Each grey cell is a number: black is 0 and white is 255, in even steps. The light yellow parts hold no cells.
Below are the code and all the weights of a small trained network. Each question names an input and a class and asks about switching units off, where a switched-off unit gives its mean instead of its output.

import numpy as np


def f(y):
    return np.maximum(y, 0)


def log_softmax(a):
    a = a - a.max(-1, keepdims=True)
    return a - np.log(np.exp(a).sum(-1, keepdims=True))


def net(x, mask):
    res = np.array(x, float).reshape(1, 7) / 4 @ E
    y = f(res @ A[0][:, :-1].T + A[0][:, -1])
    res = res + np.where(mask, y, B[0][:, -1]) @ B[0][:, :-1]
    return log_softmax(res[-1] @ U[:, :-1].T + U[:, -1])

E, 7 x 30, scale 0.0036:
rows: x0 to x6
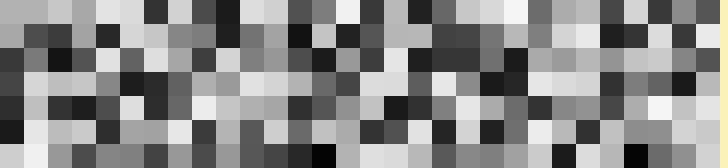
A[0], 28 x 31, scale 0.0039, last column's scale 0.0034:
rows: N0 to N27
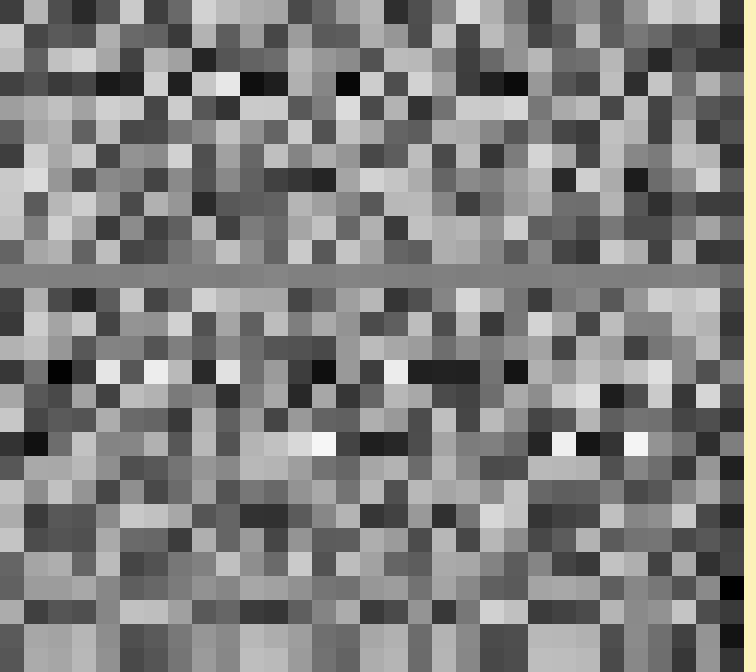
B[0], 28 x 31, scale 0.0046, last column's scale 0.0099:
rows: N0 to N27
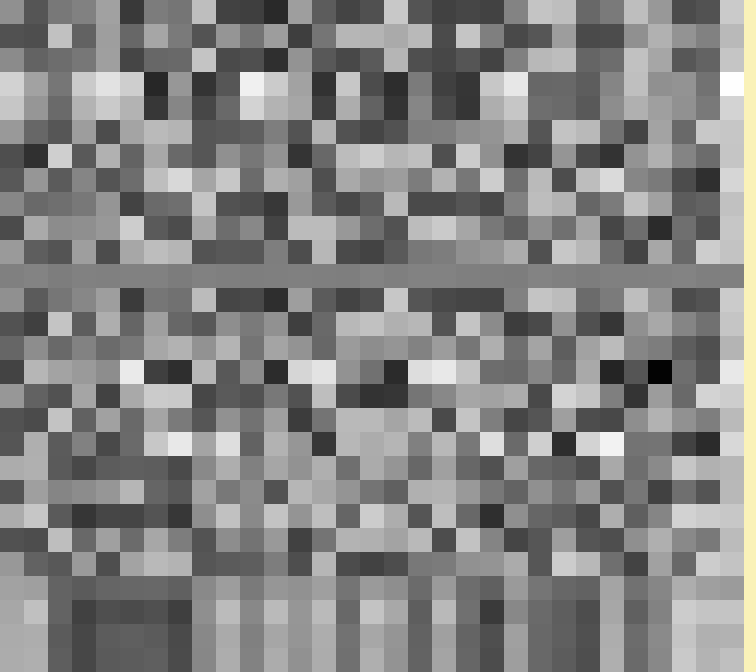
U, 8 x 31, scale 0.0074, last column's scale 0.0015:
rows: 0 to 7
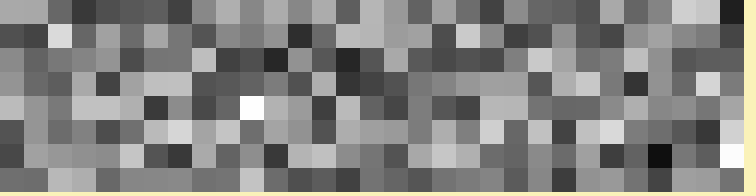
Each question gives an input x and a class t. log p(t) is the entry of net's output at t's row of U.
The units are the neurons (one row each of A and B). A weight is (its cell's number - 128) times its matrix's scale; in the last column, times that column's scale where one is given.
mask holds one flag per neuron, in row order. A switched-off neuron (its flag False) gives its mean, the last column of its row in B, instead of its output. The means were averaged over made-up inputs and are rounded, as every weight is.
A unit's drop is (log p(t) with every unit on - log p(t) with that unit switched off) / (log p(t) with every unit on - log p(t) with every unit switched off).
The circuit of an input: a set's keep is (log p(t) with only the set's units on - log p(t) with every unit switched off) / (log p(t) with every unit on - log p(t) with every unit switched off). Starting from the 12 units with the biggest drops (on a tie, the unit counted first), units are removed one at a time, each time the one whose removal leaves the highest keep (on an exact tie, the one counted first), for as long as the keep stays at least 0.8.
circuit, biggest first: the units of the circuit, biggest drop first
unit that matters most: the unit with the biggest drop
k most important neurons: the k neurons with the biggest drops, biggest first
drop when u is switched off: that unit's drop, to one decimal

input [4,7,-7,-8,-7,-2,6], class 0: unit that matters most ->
N21
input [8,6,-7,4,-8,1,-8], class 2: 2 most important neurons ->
[N2; N8]
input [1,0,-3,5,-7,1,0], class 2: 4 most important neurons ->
[N2; N8; N21; N25]
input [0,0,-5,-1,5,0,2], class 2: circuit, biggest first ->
[N0; N12]
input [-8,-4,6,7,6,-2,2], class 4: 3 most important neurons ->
[N3; N21; N25]
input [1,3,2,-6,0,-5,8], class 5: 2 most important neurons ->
[N7; N14]
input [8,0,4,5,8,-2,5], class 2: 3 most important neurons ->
[N0; N12; N3]
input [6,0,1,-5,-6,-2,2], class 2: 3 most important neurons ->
[N3; N2; N8]
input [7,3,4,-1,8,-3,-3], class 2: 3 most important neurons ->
[N0; N12; N3]
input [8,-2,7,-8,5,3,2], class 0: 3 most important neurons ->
[N21; N25; N3]
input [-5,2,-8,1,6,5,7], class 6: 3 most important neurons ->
[N9; N20; N18]
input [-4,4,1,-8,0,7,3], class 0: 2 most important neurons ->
[N21; N25]
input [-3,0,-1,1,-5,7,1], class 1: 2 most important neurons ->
[N6; N13]
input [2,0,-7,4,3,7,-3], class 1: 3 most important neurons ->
[N6; N13; N15]
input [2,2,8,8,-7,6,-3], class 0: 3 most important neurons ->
[N27; N19; N26]
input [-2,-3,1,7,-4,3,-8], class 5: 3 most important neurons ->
[N18; N21; N25]
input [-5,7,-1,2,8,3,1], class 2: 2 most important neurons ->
[N0; N12]
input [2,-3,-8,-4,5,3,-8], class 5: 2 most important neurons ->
[N18; N15]
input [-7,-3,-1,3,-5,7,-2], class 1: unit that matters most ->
N6
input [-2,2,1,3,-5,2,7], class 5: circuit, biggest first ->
[N7]
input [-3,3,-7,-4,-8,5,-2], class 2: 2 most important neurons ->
[N8; N2]
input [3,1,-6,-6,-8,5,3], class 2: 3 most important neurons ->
[N2; N8; N15]
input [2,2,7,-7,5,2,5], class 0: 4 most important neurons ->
[N21; N25; N9; N20]
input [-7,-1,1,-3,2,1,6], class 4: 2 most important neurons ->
[N3; N18]
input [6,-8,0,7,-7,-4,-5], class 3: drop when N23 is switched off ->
0.5
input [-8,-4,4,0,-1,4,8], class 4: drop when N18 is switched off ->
0.3
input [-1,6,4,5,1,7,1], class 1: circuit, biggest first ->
[N6]
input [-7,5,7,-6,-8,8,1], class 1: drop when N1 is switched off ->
-0.1
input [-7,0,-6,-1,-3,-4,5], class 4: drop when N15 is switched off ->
0.2
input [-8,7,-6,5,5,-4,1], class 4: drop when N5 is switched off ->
0.1
